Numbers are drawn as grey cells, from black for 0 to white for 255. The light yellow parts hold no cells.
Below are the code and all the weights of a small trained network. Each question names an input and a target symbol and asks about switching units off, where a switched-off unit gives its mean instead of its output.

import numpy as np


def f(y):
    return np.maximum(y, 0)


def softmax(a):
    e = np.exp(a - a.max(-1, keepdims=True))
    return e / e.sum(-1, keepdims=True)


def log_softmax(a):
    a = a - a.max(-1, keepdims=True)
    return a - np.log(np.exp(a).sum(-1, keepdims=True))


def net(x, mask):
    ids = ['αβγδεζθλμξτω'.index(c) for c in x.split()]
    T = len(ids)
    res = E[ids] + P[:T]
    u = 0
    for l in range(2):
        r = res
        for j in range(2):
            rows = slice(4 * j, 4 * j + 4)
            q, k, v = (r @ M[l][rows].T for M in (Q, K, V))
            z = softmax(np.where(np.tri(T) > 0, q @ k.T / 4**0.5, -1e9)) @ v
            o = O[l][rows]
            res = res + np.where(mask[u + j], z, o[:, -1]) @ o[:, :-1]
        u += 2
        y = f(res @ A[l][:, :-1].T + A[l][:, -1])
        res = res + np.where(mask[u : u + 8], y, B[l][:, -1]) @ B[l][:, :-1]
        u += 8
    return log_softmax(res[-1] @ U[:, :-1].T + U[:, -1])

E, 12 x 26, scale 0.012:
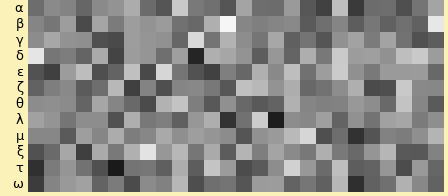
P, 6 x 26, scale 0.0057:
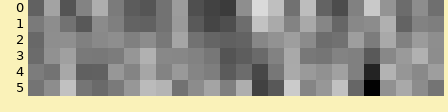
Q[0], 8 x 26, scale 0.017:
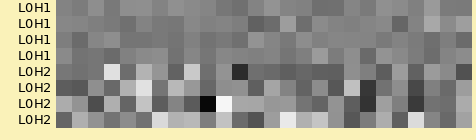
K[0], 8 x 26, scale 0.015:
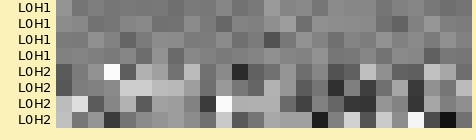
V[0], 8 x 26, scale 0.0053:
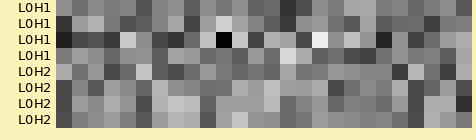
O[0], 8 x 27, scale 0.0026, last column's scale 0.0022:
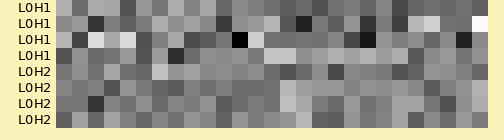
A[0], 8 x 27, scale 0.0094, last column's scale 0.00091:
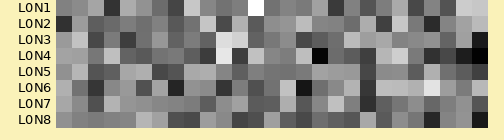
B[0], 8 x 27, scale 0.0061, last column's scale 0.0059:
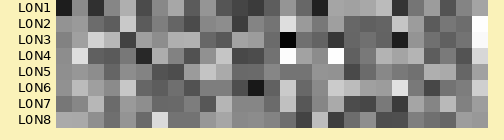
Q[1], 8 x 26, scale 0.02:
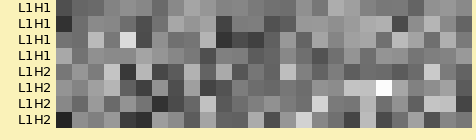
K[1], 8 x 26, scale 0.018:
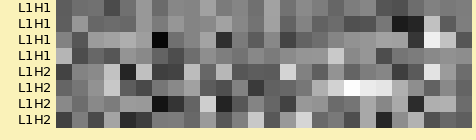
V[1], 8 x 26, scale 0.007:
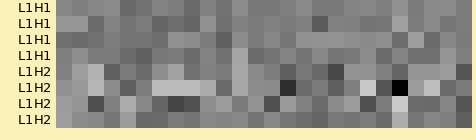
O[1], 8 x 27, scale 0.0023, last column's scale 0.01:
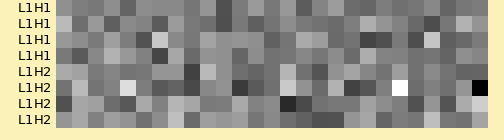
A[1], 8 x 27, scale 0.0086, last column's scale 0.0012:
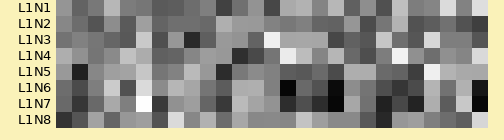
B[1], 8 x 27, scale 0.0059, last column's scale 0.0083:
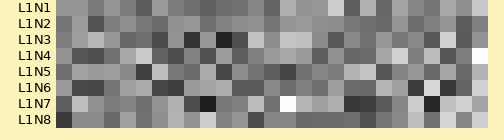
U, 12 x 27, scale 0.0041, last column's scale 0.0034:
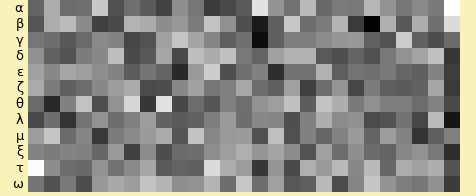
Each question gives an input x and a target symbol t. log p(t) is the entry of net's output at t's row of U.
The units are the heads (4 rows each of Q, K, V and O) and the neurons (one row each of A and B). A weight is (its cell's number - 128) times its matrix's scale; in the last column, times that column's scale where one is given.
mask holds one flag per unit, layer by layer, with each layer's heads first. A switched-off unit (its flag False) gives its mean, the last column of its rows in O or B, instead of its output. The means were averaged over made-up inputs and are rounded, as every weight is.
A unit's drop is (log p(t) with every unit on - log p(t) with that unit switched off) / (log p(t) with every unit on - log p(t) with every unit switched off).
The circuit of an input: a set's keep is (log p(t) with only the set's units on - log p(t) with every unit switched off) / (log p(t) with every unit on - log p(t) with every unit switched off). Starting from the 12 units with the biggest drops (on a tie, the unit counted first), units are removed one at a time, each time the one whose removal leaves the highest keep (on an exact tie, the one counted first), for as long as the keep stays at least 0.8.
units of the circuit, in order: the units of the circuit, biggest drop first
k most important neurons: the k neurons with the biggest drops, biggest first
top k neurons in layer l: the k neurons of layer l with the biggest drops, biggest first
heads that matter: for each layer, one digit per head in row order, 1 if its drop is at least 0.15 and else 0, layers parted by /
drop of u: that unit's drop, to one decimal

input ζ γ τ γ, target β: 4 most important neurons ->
[L1N4, L0N4, L1N6, L0N2]
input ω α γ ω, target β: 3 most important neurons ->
[L1N5, L1N4, L1N7]
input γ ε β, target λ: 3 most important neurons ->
[L0N1, L0N4, L0N2]
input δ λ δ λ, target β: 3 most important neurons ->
[L0N6, L1N4, L0N7]
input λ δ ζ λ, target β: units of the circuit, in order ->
[L1H2, L1N4, L0N6]
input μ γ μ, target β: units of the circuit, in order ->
[L1H2, L1N4, L0N2]
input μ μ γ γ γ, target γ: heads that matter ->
10 / 01
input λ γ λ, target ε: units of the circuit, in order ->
[L1H2, L0N6]
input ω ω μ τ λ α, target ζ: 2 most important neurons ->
[L0N8, L0N4]
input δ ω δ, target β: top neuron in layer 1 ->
[L1N5]
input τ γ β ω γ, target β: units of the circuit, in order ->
[L0N4, L1N4, L1H2]
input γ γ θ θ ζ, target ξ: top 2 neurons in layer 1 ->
[L1N3, L1N6]
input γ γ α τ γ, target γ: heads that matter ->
10 / 00
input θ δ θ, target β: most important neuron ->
[L1N5]
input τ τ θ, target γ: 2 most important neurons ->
[L0N5, L1N7]
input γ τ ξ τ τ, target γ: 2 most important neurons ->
[L1N6, L0N2]
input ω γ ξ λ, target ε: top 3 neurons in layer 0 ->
[L0N6, L0N4, L0N7]
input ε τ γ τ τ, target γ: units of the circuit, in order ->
[L0H1, L1N6, L0N4, L0N6]
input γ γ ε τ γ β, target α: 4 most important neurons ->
[L1N7, L1N6, L0N4, L0N1]
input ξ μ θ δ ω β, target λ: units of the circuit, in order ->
[L0N1]
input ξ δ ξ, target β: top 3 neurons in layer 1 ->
[L1N4, L1N8, L1N6]
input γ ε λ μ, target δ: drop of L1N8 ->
-0.1
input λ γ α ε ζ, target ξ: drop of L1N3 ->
0.8
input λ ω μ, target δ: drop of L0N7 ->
0.5
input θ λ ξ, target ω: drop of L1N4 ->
0.0
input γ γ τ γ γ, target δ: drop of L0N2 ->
0.5
